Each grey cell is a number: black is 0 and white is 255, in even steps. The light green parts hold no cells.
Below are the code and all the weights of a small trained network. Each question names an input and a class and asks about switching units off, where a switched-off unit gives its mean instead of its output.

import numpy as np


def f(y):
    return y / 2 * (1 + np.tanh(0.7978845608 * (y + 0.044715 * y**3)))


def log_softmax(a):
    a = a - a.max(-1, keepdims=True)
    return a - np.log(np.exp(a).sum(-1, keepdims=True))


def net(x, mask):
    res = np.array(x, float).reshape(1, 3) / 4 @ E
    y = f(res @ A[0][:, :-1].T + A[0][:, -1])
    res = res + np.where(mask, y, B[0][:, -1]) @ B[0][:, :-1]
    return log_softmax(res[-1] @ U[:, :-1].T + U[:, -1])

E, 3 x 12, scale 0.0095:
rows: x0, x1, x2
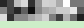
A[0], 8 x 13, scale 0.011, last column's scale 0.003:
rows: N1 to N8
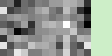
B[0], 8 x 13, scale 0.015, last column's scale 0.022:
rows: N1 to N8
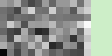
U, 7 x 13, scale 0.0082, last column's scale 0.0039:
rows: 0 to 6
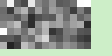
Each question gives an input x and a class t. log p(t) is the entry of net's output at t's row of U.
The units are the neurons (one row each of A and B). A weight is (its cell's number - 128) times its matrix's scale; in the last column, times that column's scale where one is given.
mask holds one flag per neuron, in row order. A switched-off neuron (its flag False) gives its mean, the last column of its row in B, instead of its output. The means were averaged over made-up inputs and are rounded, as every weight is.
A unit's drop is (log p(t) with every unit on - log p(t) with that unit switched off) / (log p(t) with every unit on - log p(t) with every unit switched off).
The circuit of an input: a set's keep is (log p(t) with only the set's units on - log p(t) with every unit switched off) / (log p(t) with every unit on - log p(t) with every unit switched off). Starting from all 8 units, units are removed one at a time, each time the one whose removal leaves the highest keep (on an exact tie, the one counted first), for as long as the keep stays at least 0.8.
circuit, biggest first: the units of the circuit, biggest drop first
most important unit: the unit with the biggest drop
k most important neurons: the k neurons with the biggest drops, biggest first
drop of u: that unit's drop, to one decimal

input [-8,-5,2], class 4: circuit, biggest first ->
N4, N2
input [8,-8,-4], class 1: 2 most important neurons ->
N6, N7
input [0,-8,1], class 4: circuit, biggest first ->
N4, N8, N5
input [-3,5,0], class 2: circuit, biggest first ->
N7, N5
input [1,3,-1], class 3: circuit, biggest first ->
N2, N7
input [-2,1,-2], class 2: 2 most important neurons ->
N4, N2
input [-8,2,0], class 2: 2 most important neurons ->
N4, N2
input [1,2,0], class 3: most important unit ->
N2
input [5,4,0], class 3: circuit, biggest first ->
N1, N7
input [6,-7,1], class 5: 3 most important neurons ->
N8, N5, N2
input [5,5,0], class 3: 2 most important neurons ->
N4, N1
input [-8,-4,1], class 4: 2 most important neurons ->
N4, N2
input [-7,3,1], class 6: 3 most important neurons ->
N4, N8, N1
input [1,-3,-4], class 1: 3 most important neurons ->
N4, N7, N2
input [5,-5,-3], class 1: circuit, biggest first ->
N6
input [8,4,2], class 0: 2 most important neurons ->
N4, N2
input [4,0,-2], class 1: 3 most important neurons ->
N7, N6, N8
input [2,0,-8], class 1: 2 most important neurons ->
N4, N6
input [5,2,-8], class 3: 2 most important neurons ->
N4, N1
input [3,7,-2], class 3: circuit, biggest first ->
N1
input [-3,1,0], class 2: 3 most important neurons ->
N4, N2, N7
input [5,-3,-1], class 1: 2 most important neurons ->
N7, N6
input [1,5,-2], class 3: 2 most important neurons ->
N4, N8
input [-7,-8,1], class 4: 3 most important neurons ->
N4, N2, N8
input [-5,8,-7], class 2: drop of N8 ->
0.0
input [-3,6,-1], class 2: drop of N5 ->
0.1
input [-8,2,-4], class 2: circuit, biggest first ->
N4
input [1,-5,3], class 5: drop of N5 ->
-0.1
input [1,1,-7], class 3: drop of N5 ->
0.6
